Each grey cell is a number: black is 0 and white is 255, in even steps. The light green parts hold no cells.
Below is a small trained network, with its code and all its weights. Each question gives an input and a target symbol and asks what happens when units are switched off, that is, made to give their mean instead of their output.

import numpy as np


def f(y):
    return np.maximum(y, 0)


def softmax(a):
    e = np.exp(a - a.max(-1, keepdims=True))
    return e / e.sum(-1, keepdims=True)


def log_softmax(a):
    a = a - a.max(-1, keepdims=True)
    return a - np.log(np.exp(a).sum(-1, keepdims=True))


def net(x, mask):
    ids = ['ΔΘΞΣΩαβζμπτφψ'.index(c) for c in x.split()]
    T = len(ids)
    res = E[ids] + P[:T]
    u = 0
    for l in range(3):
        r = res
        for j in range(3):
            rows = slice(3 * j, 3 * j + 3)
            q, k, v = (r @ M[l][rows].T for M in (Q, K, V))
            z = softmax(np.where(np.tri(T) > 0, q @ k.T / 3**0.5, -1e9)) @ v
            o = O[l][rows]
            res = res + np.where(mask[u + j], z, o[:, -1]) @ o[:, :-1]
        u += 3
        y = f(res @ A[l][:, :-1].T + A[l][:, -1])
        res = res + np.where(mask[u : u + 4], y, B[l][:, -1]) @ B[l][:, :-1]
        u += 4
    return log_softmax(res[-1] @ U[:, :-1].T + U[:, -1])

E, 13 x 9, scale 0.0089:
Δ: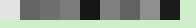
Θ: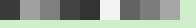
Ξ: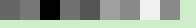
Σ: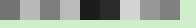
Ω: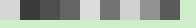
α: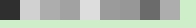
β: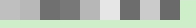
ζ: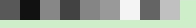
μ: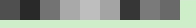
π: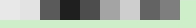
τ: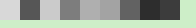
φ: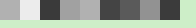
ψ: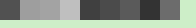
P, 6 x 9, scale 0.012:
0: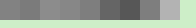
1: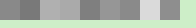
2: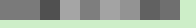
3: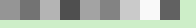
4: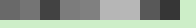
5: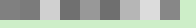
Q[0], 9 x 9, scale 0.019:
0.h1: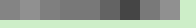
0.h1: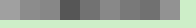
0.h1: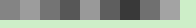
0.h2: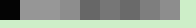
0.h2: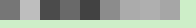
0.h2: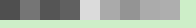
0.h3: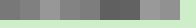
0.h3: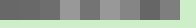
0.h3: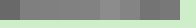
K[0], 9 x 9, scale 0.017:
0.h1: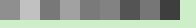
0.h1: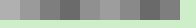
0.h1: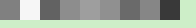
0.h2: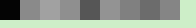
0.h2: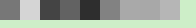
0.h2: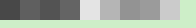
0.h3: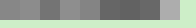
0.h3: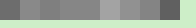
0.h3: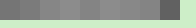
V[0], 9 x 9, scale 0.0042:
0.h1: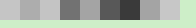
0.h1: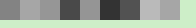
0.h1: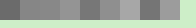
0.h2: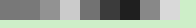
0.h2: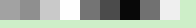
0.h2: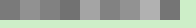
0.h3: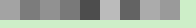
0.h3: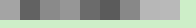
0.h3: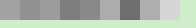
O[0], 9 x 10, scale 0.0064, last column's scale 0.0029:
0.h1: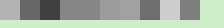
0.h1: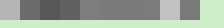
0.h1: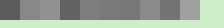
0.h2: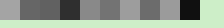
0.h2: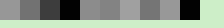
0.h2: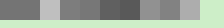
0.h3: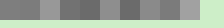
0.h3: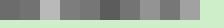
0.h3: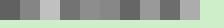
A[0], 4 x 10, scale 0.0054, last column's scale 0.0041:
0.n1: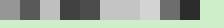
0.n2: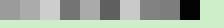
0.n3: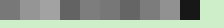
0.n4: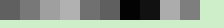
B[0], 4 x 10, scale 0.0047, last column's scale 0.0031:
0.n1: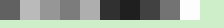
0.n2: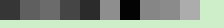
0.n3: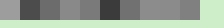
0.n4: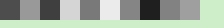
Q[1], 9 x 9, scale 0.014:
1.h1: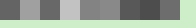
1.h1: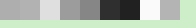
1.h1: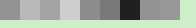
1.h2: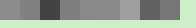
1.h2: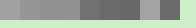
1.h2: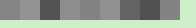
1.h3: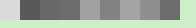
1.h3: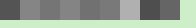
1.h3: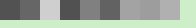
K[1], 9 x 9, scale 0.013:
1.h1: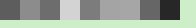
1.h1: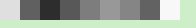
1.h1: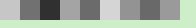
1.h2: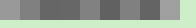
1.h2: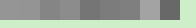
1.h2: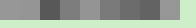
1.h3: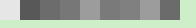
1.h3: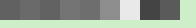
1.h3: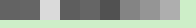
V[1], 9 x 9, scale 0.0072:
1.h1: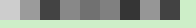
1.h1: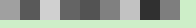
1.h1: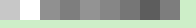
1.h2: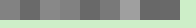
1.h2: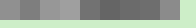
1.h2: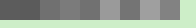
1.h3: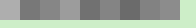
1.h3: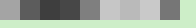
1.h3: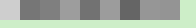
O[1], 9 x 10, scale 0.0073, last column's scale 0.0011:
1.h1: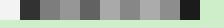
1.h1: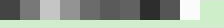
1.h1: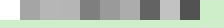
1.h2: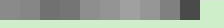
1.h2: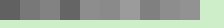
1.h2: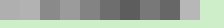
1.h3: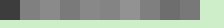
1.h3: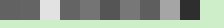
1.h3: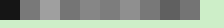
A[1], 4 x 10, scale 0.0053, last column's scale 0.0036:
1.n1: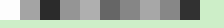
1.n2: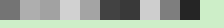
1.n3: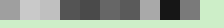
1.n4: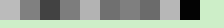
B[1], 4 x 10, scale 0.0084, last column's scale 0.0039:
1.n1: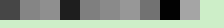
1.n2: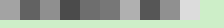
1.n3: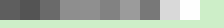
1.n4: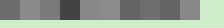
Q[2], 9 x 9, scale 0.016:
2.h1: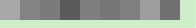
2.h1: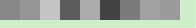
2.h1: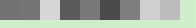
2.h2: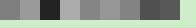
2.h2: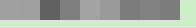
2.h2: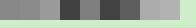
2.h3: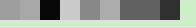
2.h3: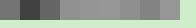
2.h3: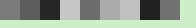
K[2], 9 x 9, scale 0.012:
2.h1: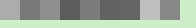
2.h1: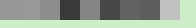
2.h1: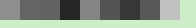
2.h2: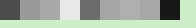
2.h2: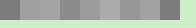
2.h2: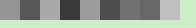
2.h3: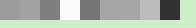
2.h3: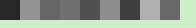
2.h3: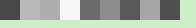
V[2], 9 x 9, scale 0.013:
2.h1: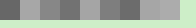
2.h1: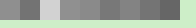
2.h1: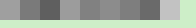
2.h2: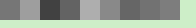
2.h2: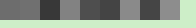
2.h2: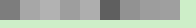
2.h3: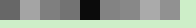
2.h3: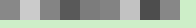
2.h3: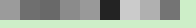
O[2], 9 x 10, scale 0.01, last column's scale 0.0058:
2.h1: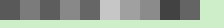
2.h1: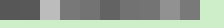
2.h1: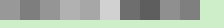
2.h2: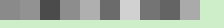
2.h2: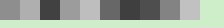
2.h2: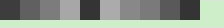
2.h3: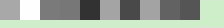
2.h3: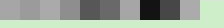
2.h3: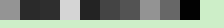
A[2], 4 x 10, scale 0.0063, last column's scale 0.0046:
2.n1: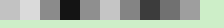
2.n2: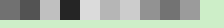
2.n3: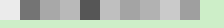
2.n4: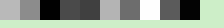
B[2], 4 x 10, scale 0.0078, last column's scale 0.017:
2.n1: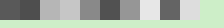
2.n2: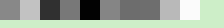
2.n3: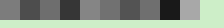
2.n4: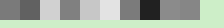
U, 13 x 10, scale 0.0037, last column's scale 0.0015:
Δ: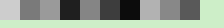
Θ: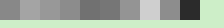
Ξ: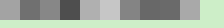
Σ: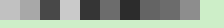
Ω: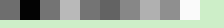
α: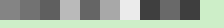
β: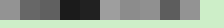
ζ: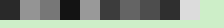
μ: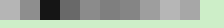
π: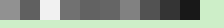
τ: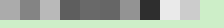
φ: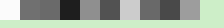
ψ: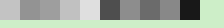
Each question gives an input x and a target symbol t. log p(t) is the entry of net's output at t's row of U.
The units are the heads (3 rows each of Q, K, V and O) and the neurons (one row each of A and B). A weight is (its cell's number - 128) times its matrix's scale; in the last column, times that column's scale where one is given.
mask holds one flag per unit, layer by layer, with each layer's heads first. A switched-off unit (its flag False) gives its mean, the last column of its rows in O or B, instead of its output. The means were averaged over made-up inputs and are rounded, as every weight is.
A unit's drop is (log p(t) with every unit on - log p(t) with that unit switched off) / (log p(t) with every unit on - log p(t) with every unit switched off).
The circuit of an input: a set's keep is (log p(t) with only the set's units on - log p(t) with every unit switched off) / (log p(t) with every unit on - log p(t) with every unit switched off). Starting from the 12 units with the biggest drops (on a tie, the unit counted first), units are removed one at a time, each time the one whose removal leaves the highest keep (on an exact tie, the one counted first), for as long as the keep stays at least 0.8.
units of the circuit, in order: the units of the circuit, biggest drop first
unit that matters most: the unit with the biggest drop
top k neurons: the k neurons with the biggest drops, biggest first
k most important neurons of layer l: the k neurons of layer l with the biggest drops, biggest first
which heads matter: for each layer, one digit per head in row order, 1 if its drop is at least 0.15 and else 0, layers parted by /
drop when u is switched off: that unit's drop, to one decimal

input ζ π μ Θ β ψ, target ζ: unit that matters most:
1.h1
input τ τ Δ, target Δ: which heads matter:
010 / 100 / 111
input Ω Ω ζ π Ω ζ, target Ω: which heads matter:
010 / 000 / 001
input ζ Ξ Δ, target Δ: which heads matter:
000 / 100 / 111
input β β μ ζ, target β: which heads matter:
010 / 101 / 010
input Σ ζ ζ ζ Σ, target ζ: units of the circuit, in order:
[1.h1 0.h2]
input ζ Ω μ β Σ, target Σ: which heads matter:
010 / 000 / 011
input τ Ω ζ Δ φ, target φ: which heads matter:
000 / 101 / 111
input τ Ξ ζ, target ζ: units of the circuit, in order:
[0.h1 1.h1]
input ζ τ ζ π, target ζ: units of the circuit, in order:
[1.h1 0.n1]
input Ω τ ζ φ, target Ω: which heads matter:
000 / 000 / 001
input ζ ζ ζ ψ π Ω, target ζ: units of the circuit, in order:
[1.h1 2.h1]
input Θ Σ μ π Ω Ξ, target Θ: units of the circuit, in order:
[0.h2 2.h3 2.n1 2.h1]
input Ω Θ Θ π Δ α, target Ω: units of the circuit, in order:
[2.h3]
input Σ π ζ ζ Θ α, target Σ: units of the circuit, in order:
[0.h2 2.h3]
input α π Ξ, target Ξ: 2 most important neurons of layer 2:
[2.n4 2.n2]
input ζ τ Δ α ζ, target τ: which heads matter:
000 / 101 / 110
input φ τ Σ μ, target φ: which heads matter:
010 / 100 / 011
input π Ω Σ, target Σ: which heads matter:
000 / 000 / 011
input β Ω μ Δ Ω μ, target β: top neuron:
[2.n2]
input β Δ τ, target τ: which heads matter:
000 / 100 / 101
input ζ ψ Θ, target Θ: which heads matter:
010 / 000 / 001
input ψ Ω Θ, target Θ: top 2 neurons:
[2.n1 1.n2]
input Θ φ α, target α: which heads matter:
000 / 100 / 111
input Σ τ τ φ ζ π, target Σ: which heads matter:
010 / 000 / 011
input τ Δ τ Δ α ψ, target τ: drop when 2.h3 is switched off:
0.5
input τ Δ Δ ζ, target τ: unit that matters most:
0.h2
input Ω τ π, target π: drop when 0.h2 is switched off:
0.9
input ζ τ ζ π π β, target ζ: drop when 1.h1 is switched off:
1.0
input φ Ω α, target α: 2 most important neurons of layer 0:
[0.n1 0.n4]
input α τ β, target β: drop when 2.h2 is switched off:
0.8
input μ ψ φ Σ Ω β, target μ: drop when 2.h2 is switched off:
0.2
